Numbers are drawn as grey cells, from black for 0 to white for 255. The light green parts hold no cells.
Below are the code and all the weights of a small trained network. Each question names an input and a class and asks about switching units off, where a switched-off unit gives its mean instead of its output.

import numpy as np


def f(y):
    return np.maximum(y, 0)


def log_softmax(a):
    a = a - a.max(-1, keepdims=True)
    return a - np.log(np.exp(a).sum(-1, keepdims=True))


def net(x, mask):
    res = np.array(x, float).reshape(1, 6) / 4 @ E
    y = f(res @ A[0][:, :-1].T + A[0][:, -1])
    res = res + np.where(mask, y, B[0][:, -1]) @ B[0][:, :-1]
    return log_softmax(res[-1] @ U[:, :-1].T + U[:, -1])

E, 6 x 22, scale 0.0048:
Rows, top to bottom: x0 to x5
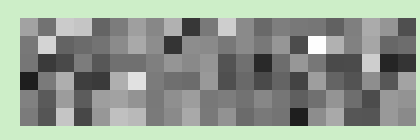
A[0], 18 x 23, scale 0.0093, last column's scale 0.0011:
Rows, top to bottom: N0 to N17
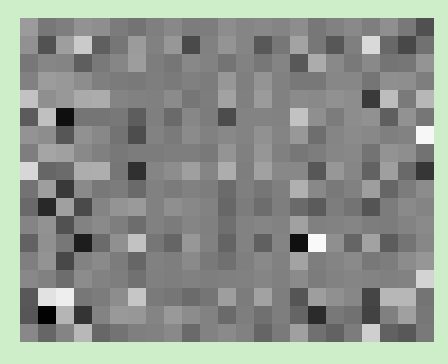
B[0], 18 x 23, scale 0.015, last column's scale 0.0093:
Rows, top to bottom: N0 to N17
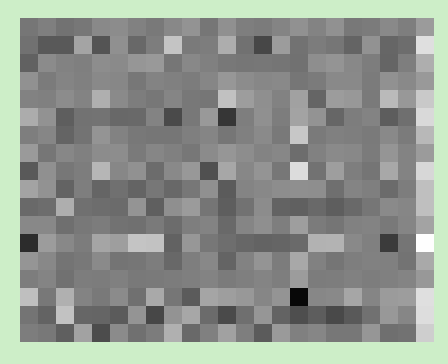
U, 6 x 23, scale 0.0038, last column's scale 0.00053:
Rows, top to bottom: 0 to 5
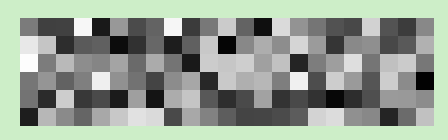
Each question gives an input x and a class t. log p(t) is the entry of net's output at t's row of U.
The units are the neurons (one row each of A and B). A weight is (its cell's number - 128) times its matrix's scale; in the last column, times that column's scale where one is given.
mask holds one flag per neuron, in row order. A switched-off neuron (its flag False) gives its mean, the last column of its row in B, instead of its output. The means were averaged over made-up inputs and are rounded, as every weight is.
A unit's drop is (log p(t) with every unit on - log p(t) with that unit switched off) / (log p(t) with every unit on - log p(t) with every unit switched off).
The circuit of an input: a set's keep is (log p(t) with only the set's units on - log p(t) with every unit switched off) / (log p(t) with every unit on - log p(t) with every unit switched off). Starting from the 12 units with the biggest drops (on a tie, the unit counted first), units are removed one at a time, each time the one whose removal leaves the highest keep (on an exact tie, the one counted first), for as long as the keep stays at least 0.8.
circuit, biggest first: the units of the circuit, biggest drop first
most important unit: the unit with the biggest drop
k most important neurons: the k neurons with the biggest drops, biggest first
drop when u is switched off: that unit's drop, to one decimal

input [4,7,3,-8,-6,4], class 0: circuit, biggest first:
[N1 N17]
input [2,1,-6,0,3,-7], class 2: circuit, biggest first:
[N15 N12]
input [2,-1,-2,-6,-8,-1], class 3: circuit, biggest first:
[N8]
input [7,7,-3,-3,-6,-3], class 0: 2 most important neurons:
[N1 N17]
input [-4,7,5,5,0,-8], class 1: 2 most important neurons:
[N5 N9]
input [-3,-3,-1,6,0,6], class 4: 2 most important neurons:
[N16 N10]
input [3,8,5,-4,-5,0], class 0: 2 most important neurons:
[N1 N17]
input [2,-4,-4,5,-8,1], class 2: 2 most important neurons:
[N15 N12]
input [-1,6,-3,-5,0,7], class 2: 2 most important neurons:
[N15 N4]
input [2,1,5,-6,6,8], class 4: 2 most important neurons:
[N16 N10]
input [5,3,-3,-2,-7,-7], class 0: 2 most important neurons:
[N1 N17]
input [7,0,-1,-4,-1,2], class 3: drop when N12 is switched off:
-0.1
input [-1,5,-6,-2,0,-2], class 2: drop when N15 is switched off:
0.2
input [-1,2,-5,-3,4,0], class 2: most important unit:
N15
